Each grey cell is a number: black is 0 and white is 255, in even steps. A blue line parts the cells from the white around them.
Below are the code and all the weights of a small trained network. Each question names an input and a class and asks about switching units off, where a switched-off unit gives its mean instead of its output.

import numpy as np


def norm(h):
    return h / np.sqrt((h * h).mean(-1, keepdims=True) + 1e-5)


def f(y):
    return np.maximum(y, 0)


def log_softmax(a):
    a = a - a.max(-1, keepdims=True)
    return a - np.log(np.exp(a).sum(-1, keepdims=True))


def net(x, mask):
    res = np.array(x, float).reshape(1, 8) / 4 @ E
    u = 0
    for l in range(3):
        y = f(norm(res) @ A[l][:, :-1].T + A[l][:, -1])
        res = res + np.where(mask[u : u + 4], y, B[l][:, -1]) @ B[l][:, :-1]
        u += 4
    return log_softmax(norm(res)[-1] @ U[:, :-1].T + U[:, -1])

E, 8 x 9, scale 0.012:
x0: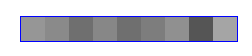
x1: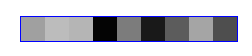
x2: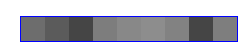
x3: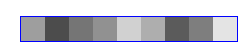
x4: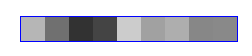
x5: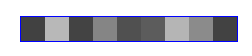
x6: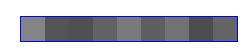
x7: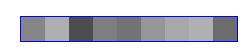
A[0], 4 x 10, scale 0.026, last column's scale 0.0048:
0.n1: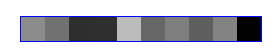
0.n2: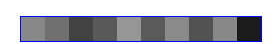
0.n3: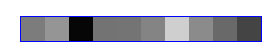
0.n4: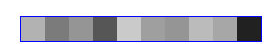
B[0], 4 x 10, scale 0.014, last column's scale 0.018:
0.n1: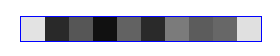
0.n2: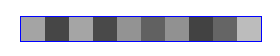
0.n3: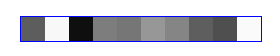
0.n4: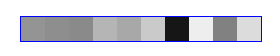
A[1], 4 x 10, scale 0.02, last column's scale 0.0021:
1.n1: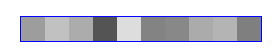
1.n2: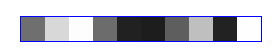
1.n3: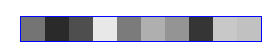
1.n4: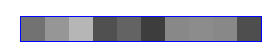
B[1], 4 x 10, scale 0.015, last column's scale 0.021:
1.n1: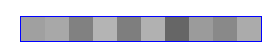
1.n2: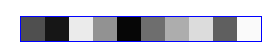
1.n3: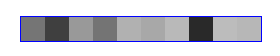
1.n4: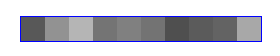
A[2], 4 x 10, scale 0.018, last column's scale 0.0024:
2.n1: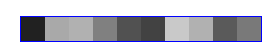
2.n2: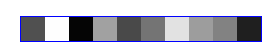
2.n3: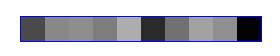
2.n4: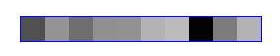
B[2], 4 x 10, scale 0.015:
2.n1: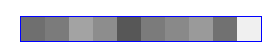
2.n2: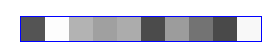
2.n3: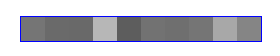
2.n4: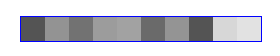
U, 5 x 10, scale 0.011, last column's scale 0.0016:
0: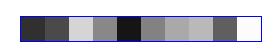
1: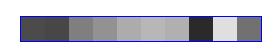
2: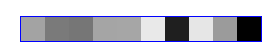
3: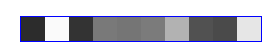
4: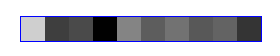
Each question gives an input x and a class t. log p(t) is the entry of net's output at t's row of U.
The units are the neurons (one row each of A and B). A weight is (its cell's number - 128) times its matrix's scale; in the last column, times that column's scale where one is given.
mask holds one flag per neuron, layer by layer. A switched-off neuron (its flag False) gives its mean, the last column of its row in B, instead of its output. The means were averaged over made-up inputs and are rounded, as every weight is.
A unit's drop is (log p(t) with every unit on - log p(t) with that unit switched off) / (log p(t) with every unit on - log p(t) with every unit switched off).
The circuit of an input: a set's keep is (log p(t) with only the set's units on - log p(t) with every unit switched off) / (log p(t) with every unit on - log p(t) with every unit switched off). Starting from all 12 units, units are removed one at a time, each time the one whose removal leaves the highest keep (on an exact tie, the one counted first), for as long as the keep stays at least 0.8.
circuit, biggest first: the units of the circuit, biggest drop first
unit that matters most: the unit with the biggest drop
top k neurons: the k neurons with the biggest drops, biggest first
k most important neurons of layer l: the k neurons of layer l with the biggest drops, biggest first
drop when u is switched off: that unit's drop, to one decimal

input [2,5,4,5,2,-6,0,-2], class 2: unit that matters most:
0.n4
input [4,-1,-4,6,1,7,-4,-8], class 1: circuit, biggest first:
0.n3, 1.n2
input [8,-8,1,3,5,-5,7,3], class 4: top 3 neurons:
0.n1, 0.n2, 2.n2
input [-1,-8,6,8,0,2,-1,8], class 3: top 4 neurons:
0.n3, 2.n2, 1.n2, 0.n2
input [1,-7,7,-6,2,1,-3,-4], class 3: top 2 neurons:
0.n3, 2.n2
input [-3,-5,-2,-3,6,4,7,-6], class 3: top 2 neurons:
0.n3, 1.n2
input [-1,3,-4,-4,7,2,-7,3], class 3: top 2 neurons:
0.n3, 2.n2
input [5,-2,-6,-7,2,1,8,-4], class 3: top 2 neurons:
0.n3, 1.n2
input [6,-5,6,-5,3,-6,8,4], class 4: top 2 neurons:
0.n1, 0.n2
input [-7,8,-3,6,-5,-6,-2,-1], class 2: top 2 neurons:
0.n4, 1.n1
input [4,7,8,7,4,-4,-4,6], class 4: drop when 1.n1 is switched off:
-0.1
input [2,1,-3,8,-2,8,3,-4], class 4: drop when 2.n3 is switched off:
0.0
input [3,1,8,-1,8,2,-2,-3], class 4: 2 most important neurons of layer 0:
0.n1, 0.n2
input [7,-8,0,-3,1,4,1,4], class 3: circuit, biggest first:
0.n3
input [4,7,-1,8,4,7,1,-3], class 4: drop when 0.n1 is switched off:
0.1
